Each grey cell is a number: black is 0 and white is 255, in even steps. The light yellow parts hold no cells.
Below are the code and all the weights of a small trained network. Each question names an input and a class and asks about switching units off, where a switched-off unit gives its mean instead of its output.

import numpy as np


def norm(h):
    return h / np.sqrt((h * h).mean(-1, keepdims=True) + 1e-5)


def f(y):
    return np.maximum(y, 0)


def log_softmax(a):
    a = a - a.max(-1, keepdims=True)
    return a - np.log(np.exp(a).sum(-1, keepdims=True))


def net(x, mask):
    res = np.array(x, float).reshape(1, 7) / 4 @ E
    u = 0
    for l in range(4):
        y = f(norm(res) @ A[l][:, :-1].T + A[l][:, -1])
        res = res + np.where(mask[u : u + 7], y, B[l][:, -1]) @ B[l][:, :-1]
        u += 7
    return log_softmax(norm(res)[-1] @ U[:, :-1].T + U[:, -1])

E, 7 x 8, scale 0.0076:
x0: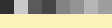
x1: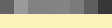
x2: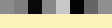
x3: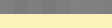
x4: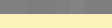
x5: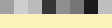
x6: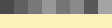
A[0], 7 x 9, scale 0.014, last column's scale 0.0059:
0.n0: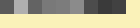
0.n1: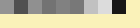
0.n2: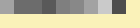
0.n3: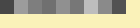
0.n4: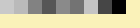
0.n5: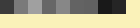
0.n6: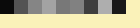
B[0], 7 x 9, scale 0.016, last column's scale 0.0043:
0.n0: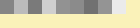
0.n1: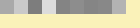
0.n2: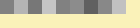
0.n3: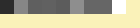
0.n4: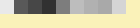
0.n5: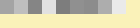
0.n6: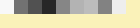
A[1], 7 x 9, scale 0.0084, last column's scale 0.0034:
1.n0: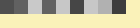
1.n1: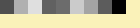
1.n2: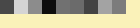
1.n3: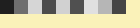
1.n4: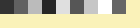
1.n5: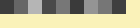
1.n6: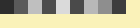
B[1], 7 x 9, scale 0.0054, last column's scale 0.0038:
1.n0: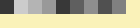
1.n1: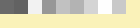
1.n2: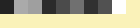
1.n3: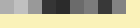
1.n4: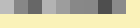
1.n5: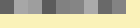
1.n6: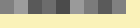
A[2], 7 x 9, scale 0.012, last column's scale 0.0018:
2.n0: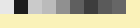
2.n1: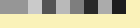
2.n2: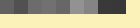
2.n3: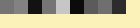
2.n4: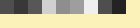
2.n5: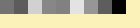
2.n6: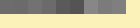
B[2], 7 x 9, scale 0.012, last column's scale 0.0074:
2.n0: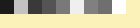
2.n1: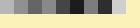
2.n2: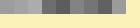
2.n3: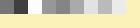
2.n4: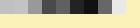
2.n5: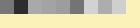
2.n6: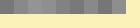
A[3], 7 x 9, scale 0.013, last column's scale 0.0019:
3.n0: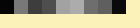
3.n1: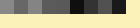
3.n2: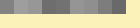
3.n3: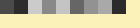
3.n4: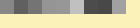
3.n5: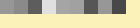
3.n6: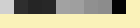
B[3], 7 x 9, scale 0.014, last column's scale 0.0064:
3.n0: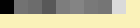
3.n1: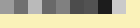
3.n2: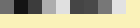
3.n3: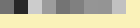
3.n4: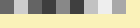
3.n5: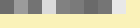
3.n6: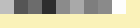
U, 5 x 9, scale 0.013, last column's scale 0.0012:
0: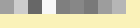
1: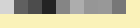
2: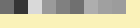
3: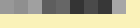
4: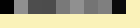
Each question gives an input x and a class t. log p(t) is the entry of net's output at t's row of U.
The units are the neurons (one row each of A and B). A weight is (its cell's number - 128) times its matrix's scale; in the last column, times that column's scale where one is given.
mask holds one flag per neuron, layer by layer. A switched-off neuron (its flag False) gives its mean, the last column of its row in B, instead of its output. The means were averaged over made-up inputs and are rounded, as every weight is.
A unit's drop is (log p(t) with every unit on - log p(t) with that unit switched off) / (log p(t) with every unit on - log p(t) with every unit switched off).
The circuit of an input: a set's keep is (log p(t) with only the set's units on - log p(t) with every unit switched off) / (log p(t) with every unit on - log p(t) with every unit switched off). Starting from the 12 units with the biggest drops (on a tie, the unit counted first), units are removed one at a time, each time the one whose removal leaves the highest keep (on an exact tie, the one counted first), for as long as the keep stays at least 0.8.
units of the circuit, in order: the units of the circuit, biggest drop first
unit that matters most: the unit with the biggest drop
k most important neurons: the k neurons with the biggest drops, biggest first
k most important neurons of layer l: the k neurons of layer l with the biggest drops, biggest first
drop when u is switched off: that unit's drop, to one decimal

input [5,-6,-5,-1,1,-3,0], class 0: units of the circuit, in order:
0.n1
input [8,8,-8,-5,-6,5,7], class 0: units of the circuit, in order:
0.n0; 0.n5
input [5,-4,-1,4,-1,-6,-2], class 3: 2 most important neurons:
2.n4; 2.n0
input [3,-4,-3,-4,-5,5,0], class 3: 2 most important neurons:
2.n1; 0.n5
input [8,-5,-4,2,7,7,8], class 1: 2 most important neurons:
0.n6; 2.n0
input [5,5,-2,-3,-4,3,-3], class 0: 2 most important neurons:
0.n0; 0.n5
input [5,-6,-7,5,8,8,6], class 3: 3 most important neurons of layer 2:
2.n1; 2.n3; 2.n0
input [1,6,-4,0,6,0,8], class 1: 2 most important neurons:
0.n6; 3.n6
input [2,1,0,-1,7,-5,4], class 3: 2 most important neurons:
2.n4; 0.n4
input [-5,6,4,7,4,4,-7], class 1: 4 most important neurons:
0.n4; 3.n6; 0.n2; 0.n1
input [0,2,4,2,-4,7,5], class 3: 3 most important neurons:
2.n1; 0.n4; 3.n1
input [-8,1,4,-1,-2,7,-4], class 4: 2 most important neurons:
2.n0; 0.n3
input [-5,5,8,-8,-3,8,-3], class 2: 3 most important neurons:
2.n3; 2.n4; 3.n3
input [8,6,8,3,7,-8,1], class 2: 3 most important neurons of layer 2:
2.n3; 2.n0; 2.n1
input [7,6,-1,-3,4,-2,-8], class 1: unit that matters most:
0.n4
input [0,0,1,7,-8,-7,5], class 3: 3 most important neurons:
2.n4; 0.n4; 3.n1
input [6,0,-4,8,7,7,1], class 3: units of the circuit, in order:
2.n1; 2.n0
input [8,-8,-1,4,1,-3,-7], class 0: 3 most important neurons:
0.n1; 0.n2; 2.n0
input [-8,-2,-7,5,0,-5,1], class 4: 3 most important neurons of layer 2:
2.n0; 2.n3; 2.n4
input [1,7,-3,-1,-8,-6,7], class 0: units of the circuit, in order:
0.n5
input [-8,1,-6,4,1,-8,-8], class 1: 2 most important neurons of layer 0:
0.n3; 0.n4
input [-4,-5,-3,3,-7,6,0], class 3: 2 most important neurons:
2.n1; 0.n5
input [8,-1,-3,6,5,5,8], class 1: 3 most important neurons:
0.n6; 2.n0; 3.n6
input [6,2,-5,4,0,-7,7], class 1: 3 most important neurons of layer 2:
2.n0; 2.n1; 2.n5
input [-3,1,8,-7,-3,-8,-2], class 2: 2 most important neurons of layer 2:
2.n3; 2.n1
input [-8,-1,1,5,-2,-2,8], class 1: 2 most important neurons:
0.n6; 3.n6
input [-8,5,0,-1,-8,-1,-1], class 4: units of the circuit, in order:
2.n0
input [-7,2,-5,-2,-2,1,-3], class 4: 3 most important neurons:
2.n0; 0.n3; 2.n3
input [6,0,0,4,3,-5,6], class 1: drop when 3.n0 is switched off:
-0.1
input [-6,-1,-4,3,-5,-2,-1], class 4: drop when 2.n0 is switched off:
1.3
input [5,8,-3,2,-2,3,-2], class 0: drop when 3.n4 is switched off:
0.0
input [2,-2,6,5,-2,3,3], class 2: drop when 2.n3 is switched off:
1.1
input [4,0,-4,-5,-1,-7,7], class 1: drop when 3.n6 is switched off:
0.1
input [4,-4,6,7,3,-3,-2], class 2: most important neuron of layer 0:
0.n5
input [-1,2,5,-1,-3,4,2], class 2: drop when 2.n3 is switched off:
1.0
